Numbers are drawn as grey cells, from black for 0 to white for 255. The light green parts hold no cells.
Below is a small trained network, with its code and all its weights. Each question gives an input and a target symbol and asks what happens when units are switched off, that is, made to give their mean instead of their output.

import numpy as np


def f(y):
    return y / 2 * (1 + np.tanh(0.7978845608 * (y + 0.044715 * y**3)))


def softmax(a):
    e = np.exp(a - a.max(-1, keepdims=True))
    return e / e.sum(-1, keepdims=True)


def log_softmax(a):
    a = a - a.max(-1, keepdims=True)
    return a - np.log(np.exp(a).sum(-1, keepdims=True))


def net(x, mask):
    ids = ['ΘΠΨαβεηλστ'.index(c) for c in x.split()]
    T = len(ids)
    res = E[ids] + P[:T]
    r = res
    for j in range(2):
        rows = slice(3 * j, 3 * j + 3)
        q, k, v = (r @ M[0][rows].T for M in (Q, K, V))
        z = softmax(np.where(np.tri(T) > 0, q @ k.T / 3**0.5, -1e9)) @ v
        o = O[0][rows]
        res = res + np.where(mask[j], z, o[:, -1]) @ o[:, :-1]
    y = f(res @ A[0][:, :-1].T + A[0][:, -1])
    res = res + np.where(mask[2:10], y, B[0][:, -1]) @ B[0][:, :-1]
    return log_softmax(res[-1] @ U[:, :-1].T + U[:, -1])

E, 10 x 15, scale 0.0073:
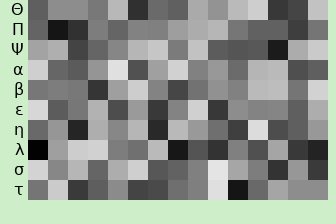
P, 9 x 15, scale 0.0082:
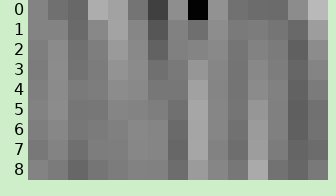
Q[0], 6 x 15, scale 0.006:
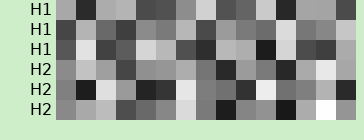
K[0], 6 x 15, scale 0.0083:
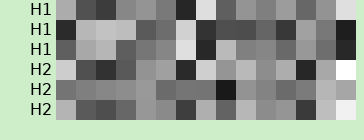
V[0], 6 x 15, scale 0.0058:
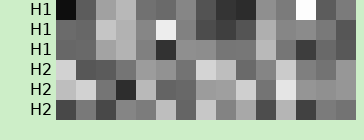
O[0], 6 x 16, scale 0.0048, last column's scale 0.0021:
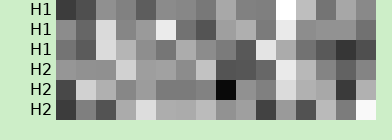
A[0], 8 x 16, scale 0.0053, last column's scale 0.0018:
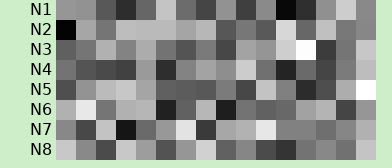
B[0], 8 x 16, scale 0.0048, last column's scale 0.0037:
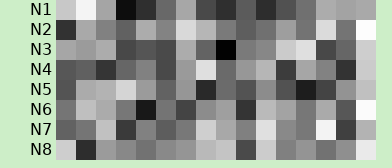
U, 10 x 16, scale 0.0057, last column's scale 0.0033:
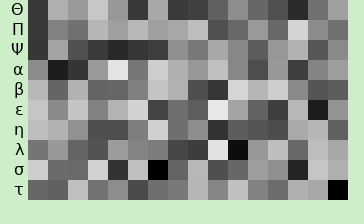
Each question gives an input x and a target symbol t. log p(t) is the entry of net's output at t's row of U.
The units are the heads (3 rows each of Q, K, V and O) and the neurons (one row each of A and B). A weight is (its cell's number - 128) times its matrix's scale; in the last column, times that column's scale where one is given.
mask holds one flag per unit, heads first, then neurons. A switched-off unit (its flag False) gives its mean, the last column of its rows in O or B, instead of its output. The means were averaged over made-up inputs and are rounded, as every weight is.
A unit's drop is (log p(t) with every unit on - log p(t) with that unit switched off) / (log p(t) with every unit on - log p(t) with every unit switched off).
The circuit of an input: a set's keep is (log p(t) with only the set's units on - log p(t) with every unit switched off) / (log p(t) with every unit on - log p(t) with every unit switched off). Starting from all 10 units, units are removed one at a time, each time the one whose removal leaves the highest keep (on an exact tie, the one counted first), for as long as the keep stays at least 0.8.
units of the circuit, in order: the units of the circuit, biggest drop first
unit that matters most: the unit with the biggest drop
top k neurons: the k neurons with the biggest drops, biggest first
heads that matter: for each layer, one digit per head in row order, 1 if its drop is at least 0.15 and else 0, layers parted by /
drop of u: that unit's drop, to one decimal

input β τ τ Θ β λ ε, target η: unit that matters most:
H2
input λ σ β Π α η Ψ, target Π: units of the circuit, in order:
[H1; N2; H2]
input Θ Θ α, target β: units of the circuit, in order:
[H2; N3; N6]
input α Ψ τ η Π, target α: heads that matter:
10
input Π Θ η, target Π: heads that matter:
01
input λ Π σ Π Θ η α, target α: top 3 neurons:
[N6; N4; N1]
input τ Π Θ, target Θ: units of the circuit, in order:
[N5; H1]
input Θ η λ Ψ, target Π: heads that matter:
10
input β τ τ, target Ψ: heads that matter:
10
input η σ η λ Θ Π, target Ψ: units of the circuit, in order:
[H2; N4; N1]
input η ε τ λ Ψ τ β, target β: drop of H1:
1.3
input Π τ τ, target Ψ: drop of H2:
0.1
